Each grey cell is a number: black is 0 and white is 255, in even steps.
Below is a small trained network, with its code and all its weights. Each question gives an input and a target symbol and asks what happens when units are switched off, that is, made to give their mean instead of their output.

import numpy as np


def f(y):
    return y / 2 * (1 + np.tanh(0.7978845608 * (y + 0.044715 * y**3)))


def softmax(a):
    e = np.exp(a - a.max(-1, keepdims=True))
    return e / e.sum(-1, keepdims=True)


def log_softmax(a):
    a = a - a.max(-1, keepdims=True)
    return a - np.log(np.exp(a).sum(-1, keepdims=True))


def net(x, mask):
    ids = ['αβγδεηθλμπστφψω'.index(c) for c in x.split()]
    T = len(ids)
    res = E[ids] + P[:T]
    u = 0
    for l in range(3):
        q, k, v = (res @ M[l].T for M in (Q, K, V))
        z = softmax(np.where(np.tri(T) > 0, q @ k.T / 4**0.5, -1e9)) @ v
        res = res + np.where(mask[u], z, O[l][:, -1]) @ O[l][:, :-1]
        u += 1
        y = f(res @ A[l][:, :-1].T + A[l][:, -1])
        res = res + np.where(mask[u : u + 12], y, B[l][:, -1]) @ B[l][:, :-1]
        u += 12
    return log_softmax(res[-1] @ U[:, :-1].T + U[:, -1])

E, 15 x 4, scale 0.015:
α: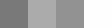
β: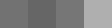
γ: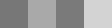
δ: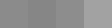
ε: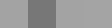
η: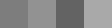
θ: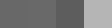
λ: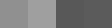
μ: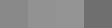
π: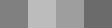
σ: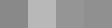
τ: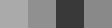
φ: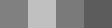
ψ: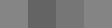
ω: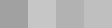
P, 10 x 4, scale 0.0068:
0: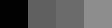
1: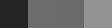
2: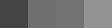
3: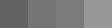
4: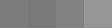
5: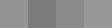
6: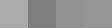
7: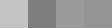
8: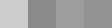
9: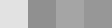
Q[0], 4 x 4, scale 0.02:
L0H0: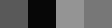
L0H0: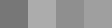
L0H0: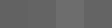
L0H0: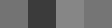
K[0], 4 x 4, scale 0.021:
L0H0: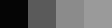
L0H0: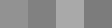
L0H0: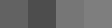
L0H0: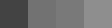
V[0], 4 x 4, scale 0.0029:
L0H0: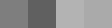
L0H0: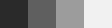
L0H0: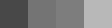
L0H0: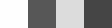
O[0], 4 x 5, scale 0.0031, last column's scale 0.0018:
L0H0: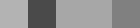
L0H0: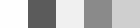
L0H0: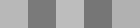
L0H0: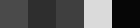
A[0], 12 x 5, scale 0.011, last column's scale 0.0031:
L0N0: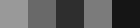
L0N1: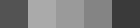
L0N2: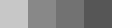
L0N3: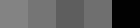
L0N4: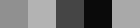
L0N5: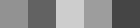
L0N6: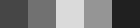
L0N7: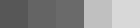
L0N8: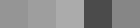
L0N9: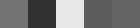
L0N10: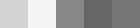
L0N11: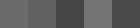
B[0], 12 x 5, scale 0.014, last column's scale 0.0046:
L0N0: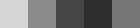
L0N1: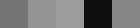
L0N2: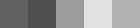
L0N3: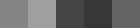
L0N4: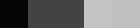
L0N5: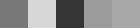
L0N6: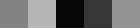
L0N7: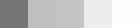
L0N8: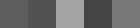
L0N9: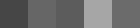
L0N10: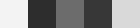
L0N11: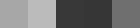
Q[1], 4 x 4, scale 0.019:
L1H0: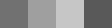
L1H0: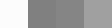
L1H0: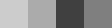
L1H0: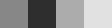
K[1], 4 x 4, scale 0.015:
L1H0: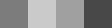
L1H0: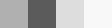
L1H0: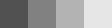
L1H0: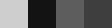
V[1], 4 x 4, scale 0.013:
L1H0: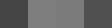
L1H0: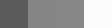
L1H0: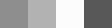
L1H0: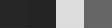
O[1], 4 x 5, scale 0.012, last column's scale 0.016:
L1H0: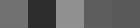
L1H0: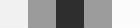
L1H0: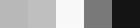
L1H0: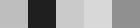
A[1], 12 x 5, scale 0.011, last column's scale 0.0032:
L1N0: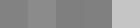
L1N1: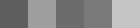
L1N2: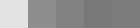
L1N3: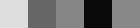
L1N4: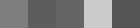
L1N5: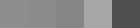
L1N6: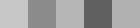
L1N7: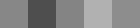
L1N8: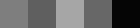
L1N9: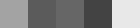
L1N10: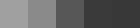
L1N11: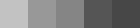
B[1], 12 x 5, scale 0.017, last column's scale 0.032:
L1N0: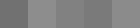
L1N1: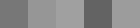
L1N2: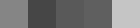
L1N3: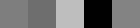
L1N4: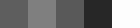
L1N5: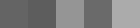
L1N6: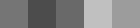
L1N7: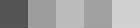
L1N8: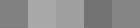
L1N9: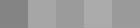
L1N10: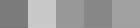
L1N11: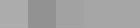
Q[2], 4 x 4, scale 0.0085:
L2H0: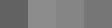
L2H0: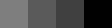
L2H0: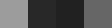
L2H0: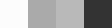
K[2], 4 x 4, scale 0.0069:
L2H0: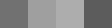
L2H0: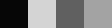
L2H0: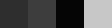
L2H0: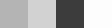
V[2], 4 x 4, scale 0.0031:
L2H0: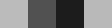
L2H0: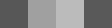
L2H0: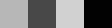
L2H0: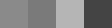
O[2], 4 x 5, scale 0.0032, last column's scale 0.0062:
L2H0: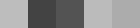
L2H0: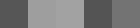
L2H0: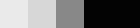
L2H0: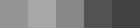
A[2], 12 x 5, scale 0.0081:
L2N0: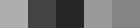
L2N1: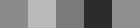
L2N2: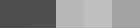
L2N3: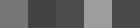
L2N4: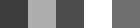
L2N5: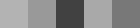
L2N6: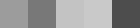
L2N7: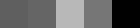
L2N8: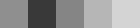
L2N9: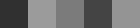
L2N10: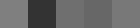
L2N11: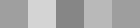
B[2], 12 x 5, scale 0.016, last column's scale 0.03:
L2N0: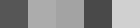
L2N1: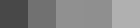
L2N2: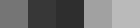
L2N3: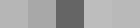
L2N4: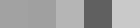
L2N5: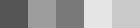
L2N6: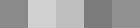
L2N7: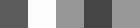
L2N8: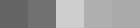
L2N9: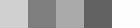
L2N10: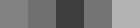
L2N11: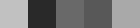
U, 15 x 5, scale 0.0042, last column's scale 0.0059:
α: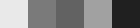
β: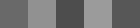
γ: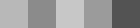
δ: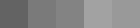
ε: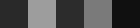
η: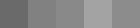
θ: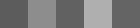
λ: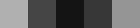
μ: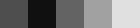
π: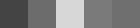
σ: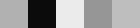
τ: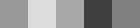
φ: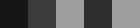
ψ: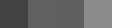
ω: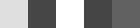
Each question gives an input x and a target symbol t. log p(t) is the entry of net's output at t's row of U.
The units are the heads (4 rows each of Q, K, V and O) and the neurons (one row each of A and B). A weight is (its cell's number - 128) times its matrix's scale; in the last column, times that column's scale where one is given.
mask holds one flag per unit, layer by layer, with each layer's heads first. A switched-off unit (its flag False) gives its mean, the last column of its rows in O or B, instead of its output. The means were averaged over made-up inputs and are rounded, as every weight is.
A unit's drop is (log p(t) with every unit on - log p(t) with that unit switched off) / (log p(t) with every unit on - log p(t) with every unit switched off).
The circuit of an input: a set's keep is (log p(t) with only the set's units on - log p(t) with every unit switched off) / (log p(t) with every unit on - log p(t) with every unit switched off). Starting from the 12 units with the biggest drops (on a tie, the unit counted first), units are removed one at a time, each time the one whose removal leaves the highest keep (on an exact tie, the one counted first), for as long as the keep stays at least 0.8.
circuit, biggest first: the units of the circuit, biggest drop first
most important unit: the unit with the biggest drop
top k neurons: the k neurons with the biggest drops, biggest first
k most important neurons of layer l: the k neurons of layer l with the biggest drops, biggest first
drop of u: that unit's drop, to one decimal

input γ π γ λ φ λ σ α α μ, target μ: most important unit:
L0N2
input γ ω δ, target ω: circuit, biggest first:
L1H0, L0N4, L2N11, L1N4
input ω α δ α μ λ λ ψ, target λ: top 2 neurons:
L1N4, L0N10
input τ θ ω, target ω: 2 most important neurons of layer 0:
L0N4, L0N10
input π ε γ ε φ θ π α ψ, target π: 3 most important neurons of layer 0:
L0N10, L0N7, L0N8
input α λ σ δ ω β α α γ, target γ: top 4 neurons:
L1N4, L0N10, L1N11, L0N4
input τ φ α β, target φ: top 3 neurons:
L0N7, L0N10, L1N7
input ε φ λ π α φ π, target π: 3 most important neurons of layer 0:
L0N7, L0N8, L0N10
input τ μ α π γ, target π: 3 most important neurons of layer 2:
L2N7, L2N6, L2N2
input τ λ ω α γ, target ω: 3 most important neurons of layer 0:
L0N10, L0N4, L0N7
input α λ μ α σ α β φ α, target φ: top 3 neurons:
L0N10, L0N7, L1N7
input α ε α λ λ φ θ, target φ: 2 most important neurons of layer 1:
L1N7, L1N4
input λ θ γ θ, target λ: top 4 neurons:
L0N10, L1N4, L0N7, L0N4
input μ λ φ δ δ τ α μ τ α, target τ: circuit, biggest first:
L1H0
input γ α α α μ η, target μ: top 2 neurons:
L0N10, L2N2
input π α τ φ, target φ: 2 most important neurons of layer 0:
L0N7, L0N4
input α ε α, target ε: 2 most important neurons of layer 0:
L0N9, L0N5
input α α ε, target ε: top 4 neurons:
L0N9, L0N5, L2N9, L1N7
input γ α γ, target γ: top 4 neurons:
L0N4, L1N4, L1N11, L0N2
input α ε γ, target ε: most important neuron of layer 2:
L2N9
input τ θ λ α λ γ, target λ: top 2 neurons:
L1N4, L0N4
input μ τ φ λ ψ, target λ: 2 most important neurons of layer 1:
L1N4, L1N10
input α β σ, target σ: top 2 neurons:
L1N4, L0N5
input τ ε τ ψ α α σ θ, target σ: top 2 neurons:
L0N10, L1N4
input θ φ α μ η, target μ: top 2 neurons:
L0N4, L0N10
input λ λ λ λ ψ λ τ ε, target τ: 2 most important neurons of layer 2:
L2N2, L2N9
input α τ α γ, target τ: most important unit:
L0N0
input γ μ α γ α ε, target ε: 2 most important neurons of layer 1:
L1N2, L1N7
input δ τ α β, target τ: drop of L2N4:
0.1
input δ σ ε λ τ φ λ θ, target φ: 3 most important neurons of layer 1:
L1N7, L1N2, L1N4
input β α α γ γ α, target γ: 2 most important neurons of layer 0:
L0N4, L0N2
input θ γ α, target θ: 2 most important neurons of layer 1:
L1N2, L1N7
